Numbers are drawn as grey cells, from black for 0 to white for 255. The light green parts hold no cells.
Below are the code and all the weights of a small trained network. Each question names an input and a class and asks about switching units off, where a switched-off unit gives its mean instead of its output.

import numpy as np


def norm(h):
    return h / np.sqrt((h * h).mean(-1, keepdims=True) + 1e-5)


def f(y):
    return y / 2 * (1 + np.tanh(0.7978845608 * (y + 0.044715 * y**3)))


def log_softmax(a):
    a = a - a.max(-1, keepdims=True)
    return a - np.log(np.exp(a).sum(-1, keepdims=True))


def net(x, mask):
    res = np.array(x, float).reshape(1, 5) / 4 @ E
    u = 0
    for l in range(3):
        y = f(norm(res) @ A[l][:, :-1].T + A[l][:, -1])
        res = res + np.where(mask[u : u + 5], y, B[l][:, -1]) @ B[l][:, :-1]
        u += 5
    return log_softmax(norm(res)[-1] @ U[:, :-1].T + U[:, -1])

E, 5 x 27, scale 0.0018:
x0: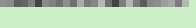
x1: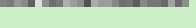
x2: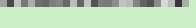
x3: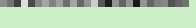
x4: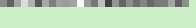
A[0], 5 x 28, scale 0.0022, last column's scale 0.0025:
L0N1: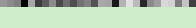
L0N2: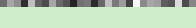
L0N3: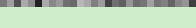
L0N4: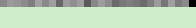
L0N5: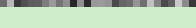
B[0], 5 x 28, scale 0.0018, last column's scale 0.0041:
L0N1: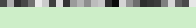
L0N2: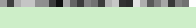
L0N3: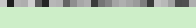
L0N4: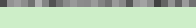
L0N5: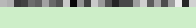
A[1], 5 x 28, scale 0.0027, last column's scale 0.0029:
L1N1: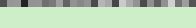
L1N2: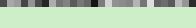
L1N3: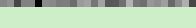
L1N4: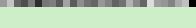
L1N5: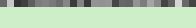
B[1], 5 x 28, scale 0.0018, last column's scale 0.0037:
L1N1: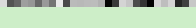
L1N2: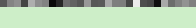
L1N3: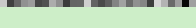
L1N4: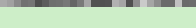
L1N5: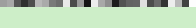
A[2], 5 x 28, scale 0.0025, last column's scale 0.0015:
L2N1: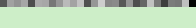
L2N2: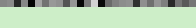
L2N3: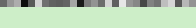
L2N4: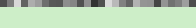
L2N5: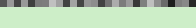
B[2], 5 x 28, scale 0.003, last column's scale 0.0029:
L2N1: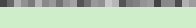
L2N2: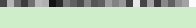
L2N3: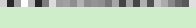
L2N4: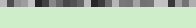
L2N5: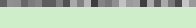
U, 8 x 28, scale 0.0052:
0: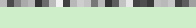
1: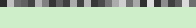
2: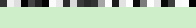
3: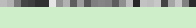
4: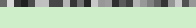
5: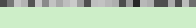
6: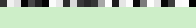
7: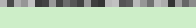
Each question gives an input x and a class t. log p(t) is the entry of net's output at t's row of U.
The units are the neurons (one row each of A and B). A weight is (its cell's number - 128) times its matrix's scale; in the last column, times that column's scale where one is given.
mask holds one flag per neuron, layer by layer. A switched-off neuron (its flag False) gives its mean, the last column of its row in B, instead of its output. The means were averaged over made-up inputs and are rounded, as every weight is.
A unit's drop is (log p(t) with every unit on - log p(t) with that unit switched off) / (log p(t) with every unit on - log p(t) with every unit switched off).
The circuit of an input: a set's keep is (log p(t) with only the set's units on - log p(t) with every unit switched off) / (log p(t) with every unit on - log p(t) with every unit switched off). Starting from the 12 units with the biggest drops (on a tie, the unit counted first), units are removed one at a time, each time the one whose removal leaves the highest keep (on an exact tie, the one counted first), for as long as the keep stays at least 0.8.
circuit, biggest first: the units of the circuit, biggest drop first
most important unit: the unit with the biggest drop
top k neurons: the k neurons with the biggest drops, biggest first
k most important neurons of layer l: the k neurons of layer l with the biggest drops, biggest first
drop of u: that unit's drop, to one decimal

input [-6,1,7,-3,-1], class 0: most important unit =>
L1N1
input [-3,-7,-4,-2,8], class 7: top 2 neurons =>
[L0N1, L1N1]
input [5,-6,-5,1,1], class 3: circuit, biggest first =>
[L0N3, L0N5, L2N2]
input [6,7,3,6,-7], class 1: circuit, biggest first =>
[L2N2, L1N5]
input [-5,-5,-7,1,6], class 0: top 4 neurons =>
[L0N3, L2N2, L1N5, L0N2]
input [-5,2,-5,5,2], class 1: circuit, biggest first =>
[L0N5, L2N2, L1N5]
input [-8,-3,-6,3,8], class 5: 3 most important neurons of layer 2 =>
[L2N4, L2N1, L2N2]
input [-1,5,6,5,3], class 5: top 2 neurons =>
[L1N1, L0N1]
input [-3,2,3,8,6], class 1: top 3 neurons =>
[L2N3, L1N1, L1N5]
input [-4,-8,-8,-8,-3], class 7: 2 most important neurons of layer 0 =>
[L0N2, L0N1]
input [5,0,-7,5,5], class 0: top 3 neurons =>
[L0N3, L1N3, L1N5]
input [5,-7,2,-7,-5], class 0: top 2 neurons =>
[L0N1, L2N3]
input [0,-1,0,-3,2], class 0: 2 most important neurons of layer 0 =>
[L0N1, L0N5]
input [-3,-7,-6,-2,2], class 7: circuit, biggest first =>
[L0N2]
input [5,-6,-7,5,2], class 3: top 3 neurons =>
[L0N3, L0N5, L0N1]
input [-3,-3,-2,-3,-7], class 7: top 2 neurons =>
[L0N2, L2N4]
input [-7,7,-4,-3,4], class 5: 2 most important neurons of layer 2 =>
[L2N1, L2N2]
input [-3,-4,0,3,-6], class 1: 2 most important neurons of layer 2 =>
[L2N2, L2N5]
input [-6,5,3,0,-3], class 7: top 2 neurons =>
[L0N1, L2N3]
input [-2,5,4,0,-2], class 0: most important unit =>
L0N2
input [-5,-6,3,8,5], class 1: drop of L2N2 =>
0.3
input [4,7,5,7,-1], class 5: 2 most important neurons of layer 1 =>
[L1N3, L1N4]
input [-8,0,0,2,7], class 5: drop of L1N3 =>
0.2
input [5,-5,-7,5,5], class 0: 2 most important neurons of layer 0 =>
[L0N3, L0N2]
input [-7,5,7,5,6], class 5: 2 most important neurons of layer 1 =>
[L1N1, L1N3]
